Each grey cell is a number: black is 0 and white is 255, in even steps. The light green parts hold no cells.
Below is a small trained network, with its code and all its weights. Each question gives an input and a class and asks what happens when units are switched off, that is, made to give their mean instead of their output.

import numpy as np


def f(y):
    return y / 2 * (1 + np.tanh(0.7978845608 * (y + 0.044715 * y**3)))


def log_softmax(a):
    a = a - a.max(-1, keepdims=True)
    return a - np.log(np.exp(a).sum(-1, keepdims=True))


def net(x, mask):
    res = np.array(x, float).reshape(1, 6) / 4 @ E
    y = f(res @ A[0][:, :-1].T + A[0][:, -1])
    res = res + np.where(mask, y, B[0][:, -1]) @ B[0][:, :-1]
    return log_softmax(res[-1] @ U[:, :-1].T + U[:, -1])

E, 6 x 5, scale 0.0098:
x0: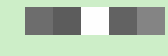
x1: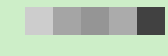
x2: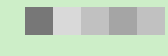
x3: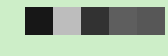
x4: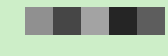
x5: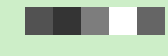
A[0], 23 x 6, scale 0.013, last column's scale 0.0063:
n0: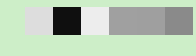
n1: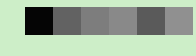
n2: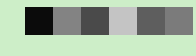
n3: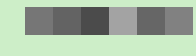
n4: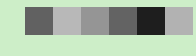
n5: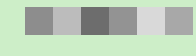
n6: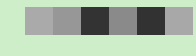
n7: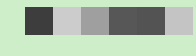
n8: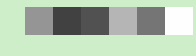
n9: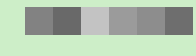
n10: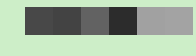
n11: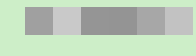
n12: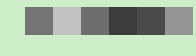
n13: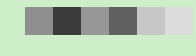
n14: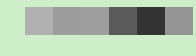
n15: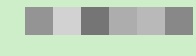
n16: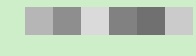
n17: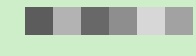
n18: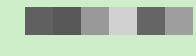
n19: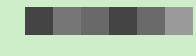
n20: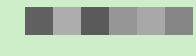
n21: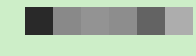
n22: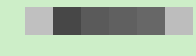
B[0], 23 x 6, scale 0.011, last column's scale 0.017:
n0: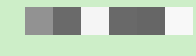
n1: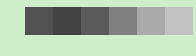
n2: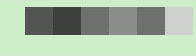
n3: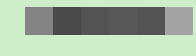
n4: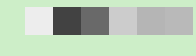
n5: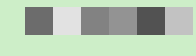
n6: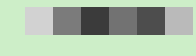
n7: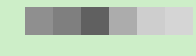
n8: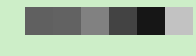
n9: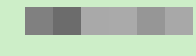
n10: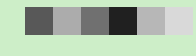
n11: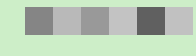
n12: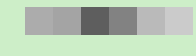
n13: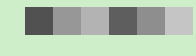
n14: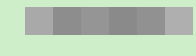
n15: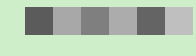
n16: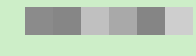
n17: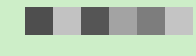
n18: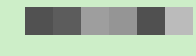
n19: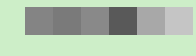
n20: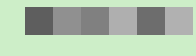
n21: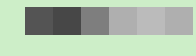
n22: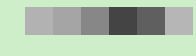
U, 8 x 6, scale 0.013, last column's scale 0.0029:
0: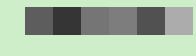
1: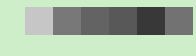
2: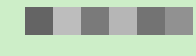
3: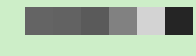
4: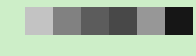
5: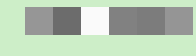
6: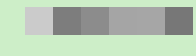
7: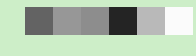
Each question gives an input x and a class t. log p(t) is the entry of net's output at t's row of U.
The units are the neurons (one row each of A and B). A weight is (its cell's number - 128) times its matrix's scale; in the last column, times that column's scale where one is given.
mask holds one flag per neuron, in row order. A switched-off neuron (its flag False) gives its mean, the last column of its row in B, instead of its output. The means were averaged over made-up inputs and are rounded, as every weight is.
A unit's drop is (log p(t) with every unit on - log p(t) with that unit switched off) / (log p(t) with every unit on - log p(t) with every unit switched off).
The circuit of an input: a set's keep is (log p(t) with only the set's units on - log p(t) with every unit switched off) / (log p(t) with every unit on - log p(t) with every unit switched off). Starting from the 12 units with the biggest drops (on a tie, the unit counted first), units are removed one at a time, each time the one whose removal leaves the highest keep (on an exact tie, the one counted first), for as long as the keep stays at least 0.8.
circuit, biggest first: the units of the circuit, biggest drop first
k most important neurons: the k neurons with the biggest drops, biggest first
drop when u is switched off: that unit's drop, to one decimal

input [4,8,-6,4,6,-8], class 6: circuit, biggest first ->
n4
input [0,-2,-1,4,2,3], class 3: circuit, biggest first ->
n0, n1
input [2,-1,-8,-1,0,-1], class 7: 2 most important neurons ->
n10, n4
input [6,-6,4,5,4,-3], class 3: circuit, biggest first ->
n7, n0
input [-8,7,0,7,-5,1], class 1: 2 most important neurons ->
n6, n3
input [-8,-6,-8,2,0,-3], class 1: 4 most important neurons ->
n6, n8, n7, n3
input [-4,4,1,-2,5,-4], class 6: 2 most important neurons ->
n8, n10
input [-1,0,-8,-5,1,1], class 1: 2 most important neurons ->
n22, n8
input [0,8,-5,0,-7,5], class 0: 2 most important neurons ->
n18, n2
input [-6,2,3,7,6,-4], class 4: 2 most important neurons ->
n6, n16
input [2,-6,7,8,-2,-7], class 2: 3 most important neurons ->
n5, n17, n11
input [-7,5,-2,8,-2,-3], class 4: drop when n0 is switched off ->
0.2
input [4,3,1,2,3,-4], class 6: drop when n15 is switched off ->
0.0
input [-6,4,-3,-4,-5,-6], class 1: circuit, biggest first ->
n6
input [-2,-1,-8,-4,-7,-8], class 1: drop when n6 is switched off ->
0.1
